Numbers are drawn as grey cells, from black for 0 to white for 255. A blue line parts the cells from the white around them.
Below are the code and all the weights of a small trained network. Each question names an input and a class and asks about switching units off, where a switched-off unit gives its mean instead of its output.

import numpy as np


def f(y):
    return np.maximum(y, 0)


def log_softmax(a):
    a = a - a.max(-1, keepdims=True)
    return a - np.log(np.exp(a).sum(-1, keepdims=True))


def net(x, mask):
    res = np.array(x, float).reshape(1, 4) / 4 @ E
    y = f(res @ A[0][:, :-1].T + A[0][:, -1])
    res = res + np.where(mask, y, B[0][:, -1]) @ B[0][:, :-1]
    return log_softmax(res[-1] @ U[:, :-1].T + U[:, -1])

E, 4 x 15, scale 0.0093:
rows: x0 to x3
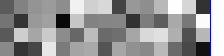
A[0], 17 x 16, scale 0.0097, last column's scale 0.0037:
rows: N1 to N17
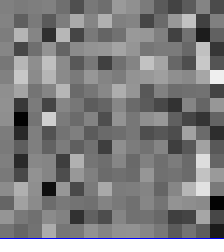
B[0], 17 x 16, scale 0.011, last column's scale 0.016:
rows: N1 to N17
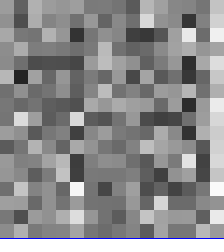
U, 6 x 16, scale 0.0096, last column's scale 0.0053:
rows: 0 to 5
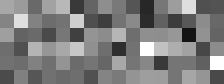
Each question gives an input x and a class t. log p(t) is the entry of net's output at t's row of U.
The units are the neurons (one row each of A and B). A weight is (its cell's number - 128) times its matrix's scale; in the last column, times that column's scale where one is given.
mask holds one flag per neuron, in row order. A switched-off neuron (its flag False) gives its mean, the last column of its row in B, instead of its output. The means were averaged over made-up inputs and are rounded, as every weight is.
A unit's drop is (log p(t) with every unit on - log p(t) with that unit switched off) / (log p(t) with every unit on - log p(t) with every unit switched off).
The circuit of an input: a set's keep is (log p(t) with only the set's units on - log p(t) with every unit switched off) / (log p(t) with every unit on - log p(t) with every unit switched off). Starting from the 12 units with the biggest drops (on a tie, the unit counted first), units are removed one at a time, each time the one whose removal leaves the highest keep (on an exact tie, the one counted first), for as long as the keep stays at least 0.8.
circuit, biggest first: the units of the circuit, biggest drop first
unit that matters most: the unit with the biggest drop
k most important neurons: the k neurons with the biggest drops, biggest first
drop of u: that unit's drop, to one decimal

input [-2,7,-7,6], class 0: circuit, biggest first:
[N12]
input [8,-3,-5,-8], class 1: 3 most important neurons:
[N14 N16 N11]
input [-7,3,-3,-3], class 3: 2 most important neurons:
[N16 N11]
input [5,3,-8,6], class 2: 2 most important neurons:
[N2 N14]
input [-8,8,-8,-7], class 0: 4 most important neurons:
[N12 N13 N10 N4]
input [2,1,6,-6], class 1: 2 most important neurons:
[N14 N8]
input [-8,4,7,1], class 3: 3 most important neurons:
[N16 N11 N8]
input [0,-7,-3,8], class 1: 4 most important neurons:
[N9 N12 N17 N13]
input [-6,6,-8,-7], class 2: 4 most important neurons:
[N8 N10 N9 N3]
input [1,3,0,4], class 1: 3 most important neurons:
[N3 N9 N7]
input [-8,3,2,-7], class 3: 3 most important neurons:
[N16 N11 N9]
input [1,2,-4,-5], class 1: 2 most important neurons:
[N14 N5]
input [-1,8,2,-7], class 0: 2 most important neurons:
[N12 N13]
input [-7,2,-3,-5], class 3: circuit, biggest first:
[N16]
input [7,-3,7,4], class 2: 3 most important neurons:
[N16 N6 N11]
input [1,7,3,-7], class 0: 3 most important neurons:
[N12 N13 N9]
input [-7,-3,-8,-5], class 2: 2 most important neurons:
[N8 N10]
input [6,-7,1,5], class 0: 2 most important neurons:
[N3 N16]
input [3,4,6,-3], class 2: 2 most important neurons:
[N3 N6]
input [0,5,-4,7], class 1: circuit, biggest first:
[N9]
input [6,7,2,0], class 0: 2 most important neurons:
[N16 N12]
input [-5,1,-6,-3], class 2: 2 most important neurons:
[N8 N10]
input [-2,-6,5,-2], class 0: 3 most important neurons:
[N3 N8 N2]
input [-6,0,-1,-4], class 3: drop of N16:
0.6
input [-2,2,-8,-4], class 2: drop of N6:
0.0
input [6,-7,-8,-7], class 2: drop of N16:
0.1
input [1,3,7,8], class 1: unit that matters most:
N9
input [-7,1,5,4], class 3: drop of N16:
1.1
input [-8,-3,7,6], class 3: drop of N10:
0.2
